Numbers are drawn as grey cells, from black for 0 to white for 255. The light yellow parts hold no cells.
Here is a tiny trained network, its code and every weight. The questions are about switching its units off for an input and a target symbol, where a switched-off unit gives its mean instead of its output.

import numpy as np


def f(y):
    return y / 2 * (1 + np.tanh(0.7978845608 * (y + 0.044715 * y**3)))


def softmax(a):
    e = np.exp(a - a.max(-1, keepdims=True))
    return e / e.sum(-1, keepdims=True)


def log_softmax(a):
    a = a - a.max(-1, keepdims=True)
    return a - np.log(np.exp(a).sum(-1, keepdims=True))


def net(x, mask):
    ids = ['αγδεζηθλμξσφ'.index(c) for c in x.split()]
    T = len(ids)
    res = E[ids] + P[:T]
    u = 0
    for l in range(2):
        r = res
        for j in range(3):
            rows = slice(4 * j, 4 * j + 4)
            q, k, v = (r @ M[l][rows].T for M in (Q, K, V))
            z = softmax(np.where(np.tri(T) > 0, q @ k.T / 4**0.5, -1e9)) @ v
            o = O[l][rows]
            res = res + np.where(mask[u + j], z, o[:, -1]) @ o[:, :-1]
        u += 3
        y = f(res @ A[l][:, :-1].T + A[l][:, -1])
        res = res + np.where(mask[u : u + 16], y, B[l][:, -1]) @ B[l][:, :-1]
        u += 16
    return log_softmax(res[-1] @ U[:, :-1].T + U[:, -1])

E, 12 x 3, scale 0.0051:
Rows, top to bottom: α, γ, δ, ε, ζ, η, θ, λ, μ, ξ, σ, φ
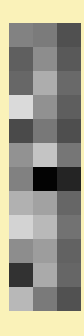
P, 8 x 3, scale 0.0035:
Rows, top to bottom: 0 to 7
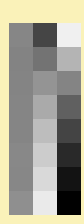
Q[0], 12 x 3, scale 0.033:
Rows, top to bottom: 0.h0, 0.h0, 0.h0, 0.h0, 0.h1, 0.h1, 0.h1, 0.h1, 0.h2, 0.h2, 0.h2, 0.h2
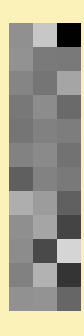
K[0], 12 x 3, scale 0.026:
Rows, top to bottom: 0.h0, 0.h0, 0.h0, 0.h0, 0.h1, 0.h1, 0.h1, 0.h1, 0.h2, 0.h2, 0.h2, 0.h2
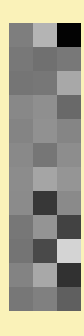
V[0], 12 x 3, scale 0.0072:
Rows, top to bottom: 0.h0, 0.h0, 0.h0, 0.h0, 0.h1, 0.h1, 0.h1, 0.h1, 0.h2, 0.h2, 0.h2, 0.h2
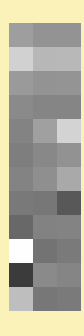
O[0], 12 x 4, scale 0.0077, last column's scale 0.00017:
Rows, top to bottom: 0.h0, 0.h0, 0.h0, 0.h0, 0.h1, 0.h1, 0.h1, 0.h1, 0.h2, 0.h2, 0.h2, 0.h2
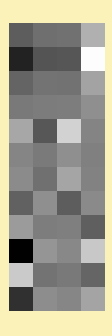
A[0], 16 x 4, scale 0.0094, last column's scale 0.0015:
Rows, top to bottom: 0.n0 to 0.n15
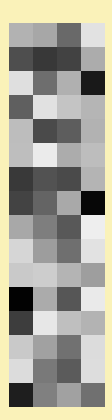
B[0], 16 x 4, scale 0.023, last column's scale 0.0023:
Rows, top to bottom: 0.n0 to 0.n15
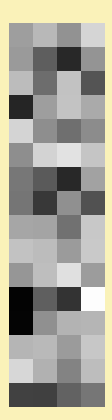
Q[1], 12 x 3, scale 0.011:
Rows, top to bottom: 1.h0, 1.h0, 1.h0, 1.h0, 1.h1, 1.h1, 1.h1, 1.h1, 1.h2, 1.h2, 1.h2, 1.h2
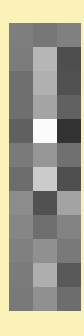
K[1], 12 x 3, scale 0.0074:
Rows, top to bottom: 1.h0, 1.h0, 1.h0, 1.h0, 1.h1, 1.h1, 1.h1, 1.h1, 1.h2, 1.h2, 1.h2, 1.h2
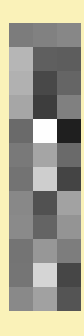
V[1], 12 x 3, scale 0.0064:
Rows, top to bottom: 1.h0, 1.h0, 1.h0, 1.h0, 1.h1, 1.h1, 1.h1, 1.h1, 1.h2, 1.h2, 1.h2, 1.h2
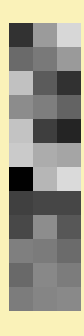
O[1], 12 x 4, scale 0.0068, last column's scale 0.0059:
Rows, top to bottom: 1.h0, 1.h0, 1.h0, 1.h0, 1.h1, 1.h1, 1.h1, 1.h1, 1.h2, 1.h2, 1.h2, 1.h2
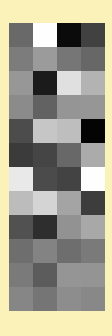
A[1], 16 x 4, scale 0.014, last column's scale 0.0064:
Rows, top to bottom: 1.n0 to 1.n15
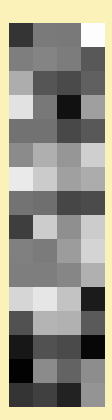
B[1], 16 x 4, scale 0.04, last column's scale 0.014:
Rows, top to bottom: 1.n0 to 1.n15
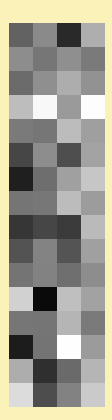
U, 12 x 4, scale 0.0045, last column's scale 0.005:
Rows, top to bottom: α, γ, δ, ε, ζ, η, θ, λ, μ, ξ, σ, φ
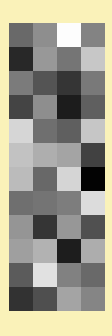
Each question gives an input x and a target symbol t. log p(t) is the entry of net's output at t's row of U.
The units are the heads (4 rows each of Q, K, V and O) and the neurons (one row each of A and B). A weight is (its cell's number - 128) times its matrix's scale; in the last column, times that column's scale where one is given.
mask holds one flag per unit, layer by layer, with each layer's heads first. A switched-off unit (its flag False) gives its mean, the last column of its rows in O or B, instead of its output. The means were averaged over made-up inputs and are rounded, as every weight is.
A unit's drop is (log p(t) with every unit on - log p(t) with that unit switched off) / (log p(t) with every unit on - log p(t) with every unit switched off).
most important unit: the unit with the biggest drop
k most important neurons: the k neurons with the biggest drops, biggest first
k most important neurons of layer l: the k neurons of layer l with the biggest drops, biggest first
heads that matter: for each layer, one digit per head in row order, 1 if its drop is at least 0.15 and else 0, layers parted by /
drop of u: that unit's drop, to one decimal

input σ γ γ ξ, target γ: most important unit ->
1.h1
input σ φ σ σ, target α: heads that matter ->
101 / 011
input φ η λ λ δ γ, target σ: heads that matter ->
101 / 010
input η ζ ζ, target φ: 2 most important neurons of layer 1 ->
1.n3, 1.n11
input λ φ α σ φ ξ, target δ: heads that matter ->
001 / 010
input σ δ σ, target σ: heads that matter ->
101 / 111
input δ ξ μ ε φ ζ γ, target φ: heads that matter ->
101 / 010
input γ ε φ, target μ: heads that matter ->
101 / 010
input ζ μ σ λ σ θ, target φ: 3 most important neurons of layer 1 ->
1.n3, 1.n9, 1.n15
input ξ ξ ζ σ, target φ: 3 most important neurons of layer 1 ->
1.n11, 1.n6, 1.n3
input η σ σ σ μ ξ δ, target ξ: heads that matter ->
111 / 011
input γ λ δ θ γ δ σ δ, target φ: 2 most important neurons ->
1.n3, 1.n9
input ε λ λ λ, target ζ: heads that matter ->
101 / 011
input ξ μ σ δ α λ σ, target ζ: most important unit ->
0.h2
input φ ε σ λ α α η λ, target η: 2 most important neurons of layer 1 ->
1.n3, 1.n8
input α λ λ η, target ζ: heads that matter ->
101 / 010
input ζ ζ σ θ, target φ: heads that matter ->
110 / 111
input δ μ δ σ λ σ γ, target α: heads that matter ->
101 / 001
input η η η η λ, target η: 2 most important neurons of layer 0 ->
0.n12, 0.n3
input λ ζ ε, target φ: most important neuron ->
0.n11
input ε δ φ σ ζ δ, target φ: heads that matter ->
001 / 000
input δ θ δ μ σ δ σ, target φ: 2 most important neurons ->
1.n3, 1.n15
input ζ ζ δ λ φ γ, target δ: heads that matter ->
101 / 010
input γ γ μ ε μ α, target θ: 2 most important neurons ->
1.n13, 1.n15
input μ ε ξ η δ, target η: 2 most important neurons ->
1.n3, 0.n12
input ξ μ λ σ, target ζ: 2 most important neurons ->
1.n15, 1.n14
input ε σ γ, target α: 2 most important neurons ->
0.n11, 1.n11
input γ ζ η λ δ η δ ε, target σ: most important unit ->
0.h2
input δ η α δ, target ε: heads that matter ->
001 / 000
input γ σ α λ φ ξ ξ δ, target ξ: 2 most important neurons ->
0.n11, 1.n13
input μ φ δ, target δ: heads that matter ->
100 / 011
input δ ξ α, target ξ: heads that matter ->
000 / 010
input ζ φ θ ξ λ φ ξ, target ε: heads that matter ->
000 / 110
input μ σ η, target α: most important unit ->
1.h1
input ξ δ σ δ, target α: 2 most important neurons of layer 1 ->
1.n11, 1.n6
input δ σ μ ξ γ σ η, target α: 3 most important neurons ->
1.n11, 1.n6, 1.n3
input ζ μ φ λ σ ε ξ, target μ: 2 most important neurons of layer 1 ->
1.n13, 1.n15
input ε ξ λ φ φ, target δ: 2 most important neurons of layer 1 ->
1.n0, 1.n8
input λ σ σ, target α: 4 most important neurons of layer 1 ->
1.n11, 1.n6, 1.n3, 1.n0
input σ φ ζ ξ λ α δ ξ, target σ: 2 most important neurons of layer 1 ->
1.n15, 1.n14
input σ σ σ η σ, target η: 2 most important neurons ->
1.n3, 0.n5
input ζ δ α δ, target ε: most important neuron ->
1.n3
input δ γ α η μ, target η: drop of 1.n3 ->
0.2
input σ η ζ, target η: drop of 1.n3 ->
0.2
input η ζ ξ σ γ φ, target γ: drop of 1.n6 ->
0.3
